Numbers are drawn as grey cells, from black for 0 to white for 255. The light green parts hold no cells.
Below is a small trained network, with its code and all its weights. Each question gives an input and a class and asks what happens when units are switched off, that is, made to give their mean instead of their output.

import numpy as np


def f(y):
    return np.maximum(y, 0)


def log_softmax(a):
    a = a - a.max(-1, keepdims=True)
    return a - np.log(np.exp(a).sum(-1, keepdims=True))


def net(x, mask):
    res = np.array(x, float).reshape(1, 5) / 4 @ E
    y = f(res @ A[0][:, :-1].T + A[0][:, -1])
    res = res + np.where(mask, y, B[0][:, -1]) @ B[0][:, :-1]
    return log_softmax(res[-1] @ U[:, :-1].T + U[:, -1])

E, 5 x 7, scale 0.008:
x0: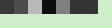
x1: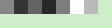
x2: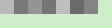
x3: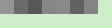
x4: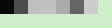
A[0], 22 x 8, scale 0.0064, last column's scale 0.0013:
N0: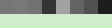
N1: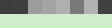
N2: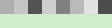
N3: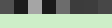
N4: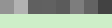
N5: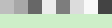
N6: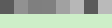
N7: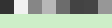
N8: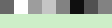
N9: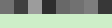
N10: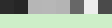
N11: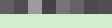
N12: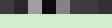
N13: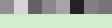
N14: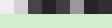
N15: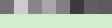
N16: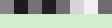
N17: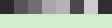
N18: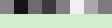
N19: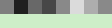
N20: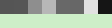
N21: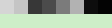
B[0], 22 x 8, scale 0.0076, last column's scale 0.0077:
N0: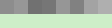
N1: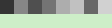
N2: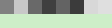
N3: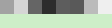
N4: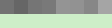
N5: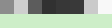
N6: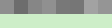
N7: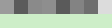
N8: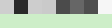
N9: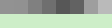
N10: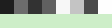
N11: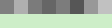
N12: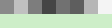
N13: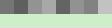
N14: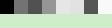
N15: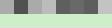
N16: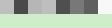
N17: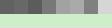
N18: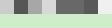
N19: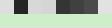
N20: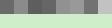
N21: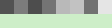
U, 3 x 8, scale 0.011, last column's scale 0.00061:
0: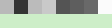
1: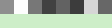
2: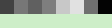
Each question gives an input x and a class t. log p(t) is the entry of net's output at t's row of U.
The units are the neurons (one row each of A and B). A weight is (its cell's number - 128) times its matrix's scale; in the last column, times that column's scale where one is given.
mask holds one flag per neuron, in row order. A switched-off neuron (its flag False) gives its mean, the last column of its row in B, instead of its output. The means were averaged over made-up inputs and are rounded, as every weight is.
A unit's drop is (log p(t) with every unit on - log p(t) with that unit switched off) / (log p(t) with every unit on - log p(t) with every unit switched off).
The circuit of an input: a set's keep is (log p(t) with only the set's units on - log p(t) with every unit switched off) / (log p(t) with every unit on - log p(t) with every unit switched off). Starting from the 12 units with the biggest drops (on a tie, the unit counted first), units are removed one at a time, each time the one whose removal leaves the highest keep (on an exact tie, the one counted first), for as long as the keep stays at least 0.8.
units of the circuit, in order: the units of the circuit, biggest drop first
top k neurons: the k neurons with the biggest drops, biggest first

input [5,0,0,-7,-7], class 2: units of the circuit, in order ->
[N14]
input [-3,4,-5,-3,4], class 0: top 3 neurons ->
[N14 N19 N16]
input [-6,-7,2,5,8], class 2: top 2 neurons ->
[N10 N19]
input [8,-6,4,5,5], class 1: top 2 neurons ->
[N3 N12]
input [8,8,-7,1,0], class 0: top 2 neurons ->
[N19 N16]
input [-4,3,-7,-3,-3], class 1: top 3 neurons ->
[N5 N8 N2]
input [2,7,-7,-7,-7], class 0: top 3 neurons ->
[N19 N18 N16]
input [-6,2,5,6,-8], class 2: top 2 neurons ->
[N14 N21]
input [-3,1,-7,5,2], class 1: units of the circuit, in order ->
[N14 N8]
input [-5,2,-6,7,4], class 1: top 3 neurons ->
[N5 N2 N14]
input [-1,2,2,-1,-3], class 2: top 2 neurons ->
[N8 N14]
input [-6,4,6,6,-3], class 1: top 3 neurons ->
[N5 N2 N8]
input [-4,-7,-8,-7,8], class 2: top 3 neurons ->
[N10 N19 N1]
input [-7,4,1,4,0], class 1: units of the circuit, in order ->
[N5]
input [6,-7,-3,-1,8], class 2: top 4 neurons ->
[N10 N1 N19 N17]
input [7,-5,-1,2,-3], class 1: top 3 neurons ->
[N3 N12 N19]
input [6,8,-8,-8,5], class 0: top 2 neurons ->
[N19 N16]
